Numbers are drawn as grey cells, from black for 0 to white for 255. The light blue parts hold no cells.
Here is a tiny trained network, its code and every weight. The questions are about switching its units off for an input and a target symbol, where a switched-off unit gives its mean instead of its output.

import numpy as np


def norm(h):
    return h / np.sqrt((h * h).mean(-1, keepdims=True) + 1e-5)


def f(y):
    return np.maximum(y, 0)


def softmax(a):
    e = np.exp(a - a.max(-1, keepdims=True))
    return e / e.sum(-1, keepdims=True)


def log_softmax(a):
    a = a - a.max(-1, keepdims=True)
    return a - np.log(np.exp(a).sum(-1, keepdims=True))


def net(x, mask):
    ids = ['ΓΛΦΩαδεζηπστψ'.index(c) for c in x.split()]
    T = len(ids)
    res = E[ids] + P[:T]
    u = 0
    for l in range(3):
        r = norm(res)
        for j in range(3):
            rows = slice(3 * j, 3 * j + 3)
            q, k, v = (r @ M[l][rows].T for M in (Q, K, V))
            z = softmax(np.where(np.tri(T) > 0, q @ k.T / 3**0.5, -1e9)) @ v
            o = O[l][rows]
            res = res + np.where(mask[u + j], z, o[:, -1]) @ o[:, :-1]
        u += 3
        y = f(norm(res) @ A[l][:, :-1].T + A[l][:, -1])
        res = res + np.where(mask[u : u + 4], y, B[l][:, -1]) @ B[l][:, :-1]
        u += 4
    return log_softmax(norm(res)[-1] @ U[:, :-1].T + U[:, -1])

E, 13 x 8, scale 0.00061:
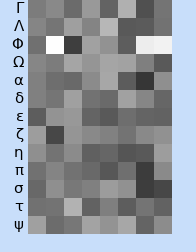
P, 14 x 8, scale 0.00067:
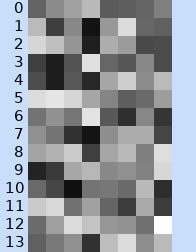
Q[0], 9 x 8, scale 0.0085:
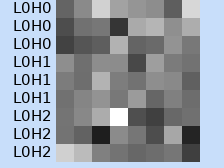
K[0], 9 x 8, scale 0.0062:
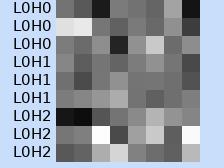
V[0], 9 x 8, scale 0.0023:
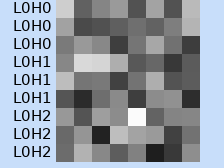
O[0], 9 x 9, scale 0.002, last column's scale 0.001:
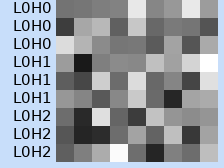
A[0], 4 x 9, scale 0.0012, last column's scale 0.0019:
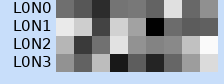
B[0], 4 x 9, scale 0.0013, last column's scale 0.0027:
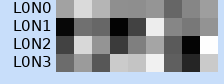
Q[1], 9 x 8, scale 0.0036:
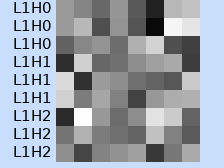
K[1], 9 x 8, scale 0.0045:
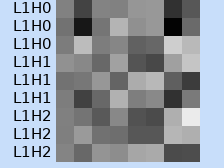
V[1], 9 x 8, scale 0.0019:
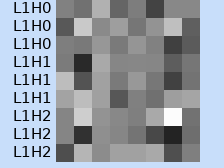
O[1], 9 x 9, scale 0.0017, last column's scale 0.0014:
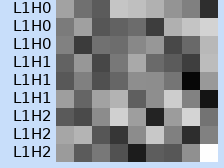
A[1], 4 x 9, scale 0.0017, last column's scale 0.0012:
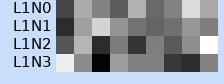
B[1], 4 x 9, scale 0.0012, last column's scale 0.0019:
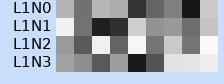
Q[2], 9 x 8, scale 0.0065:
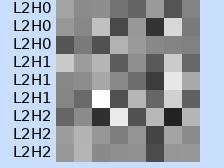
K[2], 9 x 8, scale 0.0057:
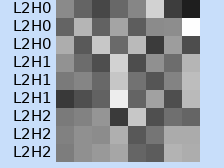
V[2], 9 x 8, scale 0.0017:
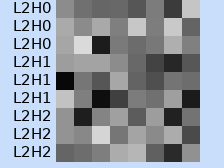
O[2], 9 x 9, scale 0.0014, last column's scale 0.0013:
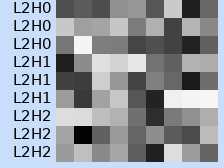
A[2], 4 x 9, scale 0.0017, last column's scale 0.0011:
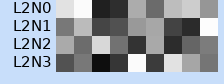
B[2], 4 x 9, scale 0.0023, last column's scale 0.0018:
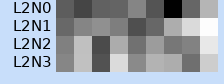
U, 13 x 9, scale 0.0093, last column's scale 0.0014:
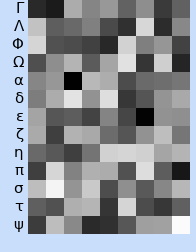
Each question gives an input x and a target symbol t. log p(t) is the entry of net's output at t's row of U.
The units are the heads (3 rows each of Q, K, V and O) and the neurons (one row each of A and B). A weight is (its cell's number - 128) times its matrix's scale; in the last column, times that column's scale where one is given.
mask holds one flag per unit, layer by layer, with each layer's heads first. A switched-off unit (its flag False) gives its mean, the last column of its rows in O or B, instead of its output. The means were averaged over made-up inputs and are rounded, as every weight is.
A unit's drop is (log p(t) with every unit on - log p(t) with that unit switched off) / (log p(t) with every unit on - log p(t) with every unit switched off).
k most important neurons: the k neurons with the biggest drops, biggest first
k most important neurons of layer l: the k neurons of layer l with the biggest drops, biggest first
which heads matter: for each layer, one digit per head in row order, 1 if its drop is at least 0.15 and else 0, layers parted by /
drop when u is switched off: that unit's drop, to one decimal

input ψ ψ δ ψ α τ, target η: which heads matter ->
101 / 000 / 000
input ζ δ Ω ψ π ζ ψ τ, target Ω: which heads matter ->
101 / 000 / 000
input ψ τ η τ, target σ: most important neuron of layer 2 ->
(L2N2)
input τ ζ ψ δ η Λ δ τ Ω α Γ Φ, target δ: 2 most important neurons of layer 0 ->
(L0N2; L0N0)
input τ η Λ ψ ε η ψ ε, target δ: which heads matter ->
101 / 000 / 010
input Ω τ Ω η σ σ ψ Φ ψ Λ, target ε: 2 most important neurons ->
(L1N1; L2N0)
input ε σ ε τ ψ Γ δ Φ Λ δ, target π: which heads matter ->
011 / 000 / 100
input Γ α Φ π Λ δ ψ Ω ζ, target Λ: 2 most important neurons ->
(L1N0; L1N3)
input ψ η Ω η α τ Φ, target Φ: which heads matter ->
111 / 011 / 111
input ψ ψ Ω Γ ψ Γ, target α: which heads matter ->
001 / 000 / 000
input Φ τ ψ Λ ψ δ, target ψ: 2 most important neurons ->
(L2N1; L1N1)
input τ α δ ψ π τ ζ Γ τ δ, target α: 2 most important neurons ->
(L2N3; L2N0)
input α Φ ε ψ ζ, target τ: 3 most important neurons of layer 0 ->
(L0N2; L0N3; L0N1)
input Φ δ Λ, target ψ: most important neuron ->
(L1N1)
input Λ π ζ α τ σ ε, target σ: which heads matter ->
001 / 001 / 000
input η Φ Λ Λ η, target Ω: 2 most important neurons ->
(L1N2; L0N2)
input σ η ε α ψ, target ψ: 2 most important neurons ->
(L0N1; L2N1)
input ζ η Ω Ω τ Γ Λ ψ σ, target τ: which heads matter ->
101 / 000 / 000
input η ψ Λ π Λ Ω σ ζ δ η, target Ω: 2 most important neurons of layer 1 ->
(L1N1; L1N0)
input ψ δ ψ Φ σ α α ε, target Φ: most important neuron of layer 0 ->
(L0N3)
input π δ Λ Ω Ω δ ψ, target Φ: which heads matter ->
001 / 000 / 000
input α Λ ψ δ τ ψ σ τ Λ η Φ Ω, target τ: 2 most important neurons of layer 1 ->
(L1N0; L1N2)
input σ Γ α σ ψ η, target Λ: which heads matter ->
001 / 000 / 010
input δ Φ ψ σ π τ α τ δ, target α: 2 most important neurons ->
(L1N1; L2N3)
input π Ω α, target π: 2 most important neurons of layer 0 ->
(L0N1; L0N2)
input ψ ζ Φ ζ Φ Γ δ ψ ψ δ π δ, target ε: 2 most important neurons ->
(L2N0; L1N0)
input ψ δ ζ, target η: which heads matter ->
100 / 000 / 000
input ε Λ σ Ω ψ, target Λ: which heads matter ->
101 / 000 / 010
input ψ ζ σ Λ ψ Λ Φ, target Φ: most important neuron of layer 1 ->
(L1N0)
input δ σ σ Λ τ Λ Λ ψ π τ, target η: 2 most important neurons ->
(L1N0; L0N2)
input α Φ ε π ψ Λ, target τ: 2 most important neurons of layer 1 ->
(L1N0; L1N2)
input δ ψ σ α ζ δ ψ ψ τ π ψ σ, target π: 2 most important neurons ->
(L2N3; L0N1)
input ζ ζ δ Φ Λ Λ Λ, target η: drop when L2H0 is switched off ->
0.7
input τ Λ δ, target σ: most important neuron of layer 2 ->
(L2N2)
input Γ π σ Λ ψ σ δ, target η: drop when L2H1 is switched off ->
0.2
